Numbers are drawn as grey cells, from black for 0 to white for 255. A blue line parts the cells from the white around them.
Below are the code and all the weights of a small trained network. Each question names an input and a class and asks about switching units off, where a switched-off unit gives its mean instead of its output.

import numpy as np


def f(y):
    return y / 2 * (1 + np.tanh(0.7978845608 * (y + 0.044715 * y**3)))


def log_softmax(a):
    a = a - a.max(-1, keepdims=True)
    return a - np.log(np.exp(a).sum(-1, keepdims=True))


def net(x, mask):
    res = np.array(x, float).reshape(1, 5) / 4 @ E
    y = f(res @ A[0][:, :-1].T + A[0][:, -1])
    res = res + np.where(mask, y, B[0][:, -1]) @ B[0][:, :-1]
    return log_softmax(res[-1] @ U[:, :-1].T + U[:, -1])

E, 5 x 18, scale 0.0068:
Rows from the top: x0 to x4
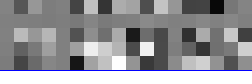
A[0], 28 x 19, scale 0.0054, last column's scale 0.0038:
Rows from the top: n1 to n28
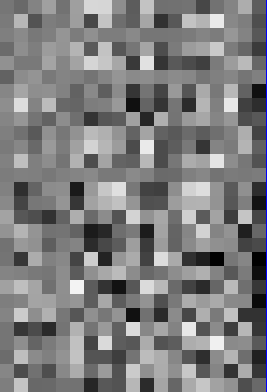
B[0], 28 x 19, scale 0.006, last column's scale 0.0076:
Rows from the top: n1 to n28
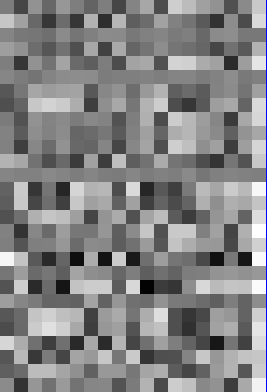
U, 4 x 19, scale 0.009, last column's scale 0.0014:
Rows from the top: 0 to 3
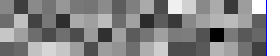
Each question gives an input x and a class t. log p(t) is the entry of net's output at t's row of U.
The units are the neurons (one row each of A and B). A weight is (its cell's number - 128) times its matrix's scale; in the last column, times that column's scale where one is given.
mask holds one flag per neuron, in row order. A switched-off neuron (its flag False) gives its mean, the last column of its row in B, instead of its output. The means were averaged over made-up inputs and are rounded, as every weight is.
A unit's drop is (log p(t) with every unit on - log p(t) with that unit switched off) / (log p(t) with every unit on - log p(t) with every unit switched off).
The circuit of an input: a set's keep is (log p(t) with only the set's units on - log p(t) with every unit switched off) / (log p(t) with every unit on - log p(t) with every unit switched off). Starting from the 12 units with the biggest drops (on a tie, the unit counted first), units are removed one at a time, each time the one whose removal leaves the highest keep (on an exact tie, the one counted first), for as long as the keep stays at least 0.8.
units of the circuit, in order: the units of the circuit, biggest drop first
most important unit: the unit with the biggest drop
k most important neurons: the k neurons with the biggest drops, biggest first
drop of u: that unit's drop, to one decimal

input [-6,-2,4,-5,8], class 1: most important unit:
n14
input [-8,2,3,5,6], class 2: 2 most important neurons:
(n25 n2)
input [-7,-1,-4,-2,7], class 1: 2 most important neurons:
(n14 n15)
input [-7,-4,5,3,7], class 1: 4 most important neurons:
(n14 n15 n19 n20)
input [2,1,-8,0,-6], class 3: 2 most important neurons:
(n24 n16)
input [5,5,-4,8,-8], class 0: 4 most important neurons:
(n5 n11 n1 n14)
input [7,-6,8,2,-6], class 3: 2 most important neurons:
(n8 n23)
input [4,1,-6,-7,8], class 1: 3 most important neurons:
(n14 n15 n5)
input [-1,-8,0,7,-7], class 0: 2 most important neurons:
(n5 n11)
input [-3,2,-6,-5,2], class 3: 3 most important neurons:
(n24 n16 n27)
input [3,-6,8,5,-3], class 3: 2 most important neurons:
(n8 n23)
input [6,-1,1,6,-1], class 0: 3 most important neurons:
(n5 n11 n1)
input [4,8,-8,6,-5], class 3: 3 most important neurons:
(n24 n16 n27)
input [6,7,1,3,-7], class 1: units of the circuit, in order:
(n21)
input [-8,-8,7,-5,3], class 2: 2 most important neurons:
(n2 n25)
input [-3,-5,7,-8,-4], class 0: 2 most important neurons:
(n17 n28)
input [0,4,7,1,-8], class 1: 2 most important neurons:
(n21 n26)
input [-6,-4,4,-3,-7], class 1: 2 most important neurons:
(n21 n26)
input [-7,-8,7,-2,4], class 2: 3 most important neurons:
(n2 n25 n12)
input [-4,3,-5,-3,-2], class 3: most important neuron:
(n19)
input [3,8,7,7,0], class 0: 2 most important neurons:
(n5 n11)
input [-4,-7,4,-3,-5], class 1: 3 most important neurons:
(n21 n26 n19)
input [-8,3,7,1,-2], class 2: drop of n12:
0.2
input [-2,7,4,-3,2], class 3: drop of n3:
0.0
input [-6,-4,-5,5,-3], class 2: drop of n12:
0.2
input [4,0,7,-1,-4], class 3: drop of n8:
0.1
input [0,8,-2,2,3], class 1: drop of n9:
0.1
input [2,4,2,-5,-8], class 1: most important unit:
n21
